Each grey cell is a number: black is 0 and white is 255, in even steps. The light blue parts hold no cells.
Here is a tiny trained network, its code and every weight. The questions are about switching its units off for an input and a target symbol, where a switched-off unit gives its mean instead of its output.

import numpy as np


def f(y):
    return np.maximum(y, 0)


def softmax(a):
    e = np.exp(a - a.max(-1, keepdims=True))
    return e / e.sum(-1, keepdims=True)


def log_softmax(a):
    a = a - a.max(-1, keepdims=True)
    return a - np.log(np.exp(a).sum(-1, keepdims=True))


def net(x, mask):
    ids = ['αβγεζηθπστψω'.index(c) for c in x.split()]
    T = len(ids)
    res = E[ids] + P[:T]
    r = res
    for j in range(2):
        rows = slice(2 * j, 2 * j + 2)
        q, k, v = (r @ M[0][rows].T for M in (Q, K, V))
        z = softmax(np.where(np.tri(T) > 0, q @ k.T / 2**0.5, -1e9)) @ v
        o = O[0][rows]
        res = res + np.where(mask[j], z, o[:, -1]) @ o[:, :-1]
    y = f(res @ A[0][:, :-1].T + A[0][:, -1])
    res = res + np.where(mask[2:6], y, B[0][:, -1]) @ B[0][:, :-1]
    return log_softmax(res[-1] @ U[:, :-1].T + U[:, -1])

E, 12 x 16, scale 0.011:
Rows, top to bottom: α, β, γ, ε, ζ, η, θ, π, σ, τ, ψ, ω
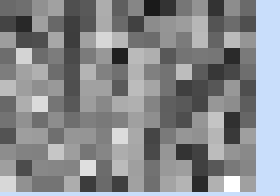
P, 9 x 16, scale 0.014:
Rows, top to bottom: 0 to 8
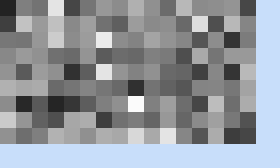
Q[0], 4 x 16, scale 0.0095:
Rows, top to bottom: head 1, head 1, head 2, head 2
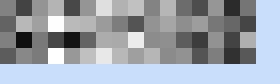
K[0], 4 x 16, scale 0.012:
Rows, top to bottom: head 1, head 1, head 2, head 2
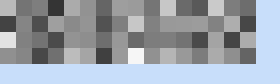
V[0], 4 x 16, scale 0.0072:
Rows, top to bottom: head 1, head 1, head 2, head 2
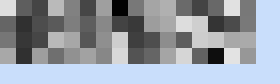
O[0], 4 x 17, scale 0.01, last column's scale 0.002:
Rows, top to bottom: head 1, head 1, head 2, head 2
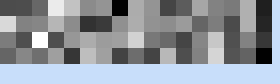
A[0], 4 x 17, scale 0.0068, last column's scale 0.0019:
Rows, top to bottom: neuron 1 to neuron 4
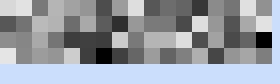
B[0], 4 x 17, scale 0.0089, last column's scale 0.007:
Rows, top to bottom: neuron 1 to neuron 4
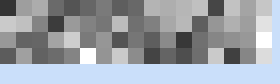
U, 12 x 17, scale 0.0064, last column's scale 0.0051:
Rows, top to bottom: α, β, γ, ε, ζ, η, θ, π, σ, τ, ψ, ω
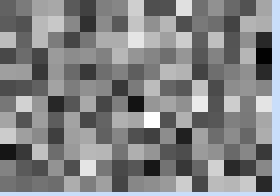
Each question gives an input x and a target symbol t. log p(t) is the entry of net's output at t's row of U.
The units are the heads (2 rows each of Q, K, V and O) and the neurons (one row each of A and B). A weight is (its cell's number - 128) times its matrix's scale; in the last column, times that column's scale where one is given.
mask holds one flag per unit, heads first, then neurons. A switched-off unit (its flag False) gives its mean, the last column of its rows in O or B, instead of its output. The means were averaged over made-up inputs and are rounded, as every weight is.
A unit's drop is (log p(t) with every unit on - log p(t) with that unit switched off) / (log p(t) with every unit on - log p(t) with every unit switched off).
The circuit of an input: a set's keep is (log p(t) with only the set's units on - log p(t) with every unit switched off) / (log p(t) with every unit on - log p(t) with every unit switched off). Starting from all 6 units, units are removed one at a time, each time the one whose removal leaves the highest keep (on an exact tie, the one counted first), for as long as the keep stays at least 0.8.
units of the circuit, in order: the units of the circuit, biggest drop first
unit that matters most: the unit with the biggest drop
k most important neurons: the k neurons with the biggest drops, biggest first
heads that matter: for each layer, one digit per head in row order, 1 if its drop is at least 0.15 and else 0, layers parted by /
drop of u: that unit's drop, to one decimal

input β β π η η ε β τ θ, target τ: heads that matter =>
10
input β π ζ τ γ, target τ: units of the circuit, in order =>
head 1; head 2
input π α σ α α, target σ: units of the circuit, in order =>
head 1; neuron 3
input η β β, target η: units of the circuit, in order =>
head 2; head 1
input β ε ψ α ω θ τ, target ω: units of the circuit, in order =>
neuron 2; head 1
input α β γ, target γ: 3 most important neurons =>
neuron 2; neuron 3; neuron 4
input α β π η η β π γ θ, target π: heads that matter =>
01
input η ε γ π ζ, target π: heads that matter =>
01
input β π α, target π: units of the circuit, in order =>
head 2
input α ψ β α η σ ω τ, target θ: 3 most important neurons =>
neuron 1; neuron 3; neuron 4
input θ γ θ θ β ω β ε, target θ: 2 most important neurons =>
neuron 1; neuron 3
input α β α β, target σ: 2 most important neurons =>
neuron 1; neuron 4
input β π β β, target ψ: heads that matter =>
10
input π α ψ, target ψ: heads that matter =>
01
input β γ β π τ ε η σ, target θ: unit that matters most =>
neuron 1
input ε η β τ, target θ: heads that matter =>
00
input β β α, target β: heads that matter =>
10
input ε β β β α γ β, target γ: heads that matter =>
11
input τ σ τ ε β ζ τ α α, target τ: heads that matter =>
11
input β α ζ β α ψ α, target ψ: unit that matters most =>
head 2
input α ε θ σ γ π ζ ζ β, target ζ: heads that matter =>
01
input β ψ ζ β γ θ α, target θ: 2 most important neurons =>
neuron 3; neuron 4
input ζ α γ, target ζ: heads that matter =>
01
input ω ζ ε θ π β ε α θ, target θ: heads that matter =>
11
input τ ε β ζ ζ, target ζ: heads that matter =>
01
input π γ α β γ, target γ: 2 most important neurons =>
neuron 2; neuron 3
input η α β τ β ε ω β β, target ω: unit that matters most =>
neuron 2
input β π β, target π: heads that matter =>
01
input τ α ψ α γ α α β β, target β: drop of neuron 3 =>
0.2
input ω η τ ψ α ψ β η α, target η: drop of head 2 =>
0.6
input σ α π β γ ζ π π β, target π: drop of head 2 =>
1.3
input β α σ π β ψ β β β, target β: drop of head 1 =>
0.5
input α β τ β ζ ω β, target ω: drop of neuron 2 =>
1.6
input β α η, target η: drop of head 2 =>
0.6
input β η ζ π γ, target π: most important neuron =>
neuron 4
